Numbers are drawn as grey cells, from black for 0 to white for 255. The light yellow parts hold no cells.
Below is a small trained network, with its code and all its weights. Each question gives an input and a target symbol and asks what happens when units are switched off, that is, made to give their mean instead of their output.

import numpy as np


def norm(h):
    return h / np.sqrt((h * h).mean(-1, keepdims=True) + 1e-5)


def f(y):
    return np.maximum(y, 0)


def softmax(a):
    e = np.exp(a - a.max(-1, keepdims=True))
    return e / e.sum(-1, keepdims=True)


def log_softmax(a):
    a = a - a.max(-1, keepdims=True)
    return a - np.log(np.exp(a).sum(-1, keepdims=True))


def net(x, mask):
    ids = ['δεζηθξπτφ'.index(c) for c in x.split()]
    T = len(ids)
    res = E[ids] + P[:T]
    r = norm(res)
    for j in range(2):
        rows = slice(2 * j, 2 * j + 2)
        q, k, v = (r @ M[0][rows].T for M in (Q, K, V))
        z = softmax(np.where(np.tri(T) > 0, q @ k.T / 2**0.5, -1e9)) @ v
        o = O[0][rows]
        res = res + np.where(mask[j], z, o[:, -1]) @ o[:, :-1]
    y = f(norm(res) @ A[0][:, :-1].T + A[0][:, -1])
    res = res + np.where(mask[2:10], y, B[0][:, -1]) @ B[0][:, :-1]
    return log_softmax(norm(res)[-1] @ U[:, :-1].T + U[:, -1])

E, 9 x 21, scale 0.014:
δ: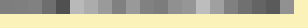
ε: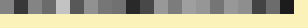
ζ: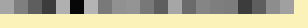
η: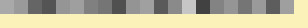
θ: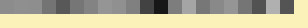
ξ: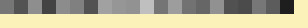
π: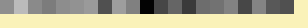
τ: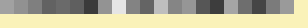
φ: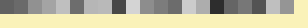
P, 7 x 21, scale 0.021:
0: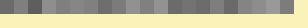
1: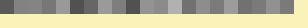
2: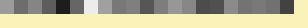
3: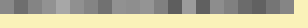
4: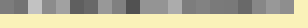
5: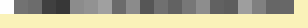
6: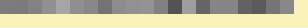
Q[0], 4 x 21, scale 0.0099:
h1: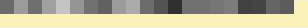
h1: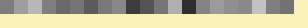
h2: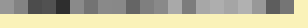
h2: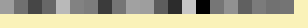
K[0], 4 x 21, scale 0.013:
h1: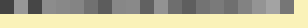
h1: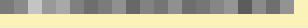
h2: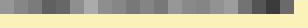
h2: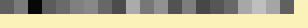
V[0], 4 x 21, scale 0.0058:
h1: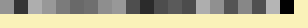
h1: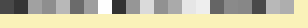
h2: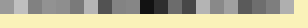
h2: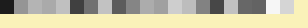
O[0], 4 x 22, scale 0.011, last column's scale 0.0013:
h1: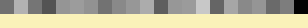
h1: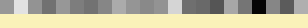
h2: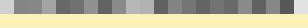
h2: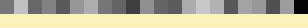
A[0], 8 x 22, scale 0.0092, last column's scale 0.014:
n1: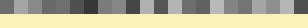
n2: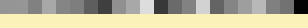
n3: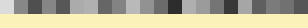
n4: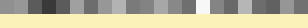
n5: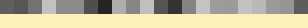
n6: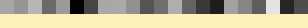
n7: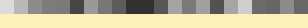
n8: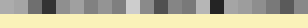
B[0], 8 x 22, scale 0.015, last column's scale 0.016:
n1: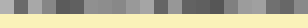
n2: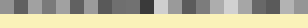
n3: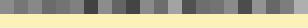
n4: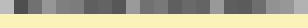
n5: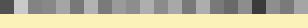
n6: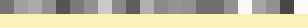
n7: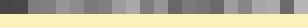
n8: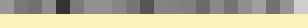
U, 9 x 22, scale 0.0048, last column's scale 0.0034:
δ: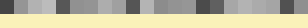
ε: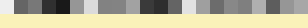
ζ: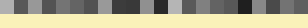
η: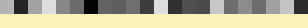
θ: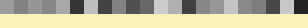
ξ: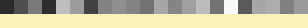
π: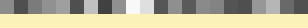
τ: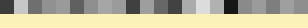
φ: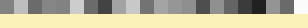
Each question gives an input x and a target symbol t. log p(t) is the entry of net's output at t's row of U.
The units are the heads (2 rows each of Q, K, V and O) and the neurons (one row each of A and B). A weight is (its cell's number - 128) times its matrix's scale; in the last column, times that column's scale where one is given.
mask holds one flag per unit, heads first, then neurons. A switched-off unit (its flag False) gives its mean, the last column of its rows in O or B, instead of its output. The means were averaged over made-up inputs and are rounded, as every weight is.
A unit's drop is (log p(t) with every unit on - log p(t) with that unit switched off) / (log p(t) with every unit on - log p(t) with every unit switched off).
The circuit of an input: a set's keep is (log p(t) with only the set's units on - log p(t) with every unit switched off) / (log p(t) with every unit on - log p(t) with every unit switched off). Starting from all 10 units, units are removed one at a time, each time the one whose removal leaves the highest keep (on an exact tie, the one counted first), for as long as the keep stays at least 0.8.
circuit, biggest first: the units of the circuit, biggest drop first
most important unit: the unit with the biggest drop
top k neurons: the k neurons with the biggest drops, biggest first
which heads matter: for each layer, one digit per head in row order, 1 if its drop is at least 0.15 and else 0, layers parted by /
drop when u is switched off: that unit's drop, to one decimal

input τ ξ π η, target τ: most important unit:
h1
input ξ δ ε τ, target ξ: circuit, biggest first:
(h2; h1)
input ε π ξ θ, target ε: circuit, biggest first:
(h1; n8)
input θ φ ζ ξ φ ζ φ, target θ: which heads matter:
10
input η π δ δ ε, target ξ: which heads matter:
11
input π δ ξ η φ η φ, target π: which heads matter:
11
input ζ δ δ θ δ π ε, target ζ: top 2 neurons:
(n3; n6)
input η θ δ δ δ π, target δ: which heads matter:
01
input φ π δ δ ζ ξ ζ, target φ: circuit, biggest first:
(h1; h2; n6)
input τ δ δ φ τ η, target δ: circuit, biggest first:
(h2; n6)
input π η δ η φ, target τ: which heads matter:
01
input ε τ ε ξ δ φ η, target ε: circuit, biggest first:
(h1; n8)
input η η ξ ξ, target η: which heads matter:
10
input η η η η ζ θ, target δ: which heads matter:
01
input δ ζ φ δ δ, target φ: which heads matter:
11
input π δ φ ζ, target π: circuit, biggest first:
(h1; h2; n5)
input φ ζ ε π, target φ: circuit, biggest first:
(h2; h1; n6)
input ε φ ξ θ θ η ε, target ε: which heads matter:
10
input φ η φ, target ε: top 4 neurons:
(n6; n8; n4; n5)
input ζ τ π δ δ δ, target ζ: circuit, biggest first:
(n3)
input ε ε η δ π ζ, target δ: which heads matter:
01
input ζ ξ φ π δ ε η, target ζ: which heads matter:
00
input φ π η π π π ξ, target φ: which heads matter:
11
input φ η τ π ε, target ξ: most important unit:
h2
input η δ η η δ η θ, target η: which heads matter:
10
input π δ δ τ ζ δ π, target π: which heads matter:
11
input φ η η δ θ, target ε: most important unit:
h2
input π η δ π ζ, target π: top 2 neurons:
(n6; n7)
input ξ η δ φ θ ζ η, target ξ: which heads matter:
01
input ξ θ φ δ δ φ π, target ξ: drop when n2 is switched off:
0.0
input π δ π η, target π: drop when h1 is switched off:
0.8
